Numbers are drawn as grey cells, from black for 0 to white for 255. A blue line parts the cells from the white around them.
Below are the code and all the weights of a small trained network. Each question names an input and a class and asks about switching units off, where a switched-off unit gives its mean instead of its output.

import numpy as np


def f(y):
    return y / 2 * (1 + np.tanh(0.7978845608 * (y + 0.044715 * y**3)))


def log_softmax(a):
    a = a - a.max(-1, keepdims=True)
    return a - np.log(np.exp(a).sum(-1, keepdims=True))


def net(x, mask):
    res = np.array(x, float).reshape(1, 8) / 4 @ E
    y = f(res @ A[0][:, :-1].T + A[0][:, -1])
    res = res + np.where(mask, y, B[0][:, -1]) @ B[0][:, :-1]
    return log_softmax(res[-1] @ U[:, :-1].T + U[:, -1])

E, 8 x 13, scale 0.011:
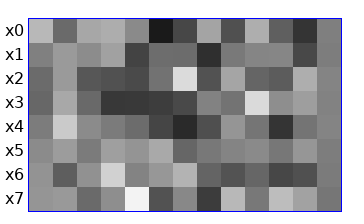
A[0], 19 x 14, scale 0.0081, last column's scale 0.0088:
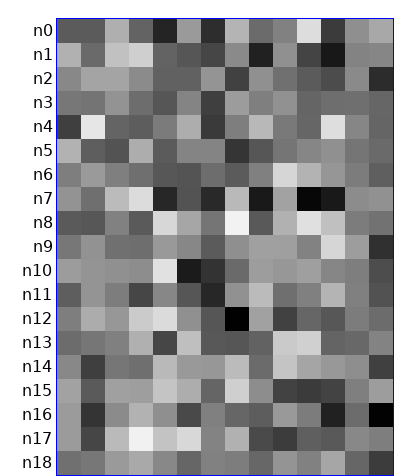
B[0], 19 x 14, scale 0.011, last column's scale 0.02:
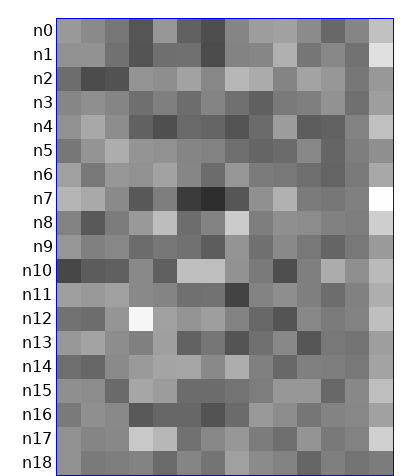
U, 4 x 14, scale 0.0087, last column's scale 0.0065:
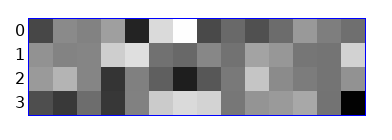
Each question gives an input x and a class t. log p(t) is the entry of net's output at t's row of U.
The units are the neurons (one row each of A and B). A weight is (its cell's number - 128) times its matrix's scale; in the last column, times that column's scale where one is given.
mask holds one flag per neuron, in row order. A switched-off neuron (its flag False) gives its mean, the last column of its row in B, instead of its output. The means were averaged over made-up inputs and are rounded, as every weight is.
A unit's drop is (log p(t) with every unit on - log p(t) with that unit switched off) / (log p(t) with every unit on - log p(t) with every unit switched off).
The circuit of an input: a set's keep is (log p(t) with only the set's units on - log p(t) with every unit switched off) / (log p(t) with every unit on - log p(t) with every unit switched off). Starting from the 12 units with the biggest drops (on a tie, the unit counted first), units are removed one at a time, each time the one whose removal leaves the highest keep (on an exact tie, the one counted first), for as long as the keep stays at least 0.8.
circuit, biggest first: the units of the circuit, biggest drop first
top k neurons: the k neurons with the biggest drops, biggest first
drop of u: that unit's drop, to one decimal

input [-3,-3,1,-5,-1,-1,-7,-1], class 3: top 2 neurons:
(n7; n17)
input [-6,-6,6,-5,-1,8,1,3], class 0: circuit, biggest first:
(n7; n0)
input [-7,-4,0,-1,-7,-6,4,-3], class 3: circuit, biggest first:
(n7)
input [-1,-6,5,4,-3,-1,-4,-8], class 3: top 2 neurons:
(n7; n1)
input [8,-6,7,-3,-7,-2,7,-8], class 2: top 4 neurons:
(n7; n1; n12; n16)
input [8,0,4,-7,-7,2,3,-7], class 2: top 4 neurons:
(n7; n1; n16; n12)
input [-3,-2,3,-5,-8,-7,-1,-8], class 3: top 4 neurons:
(n7; n12; n11; n13)
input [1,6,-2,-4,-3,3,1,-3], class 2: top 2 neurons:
(n7; n1)
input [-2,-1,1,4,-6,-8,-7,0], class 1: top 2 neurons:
(n8; n7)
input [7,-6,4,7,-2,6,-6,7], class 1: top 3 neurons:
(n11; n7; n6)
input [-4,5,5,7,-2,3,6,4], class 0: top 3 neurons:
(n7; n1; n0)
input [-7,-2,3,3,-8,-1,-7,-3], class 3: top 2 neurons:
(n7; n8)
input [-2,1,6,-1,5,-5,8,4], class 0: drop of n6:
0.0
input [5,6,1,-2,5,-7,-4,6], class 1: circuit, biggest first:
(n12)
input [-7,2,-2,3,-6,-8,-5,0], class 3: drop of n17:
0.2
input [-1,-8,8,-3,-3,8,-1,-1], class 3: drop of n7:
0.3
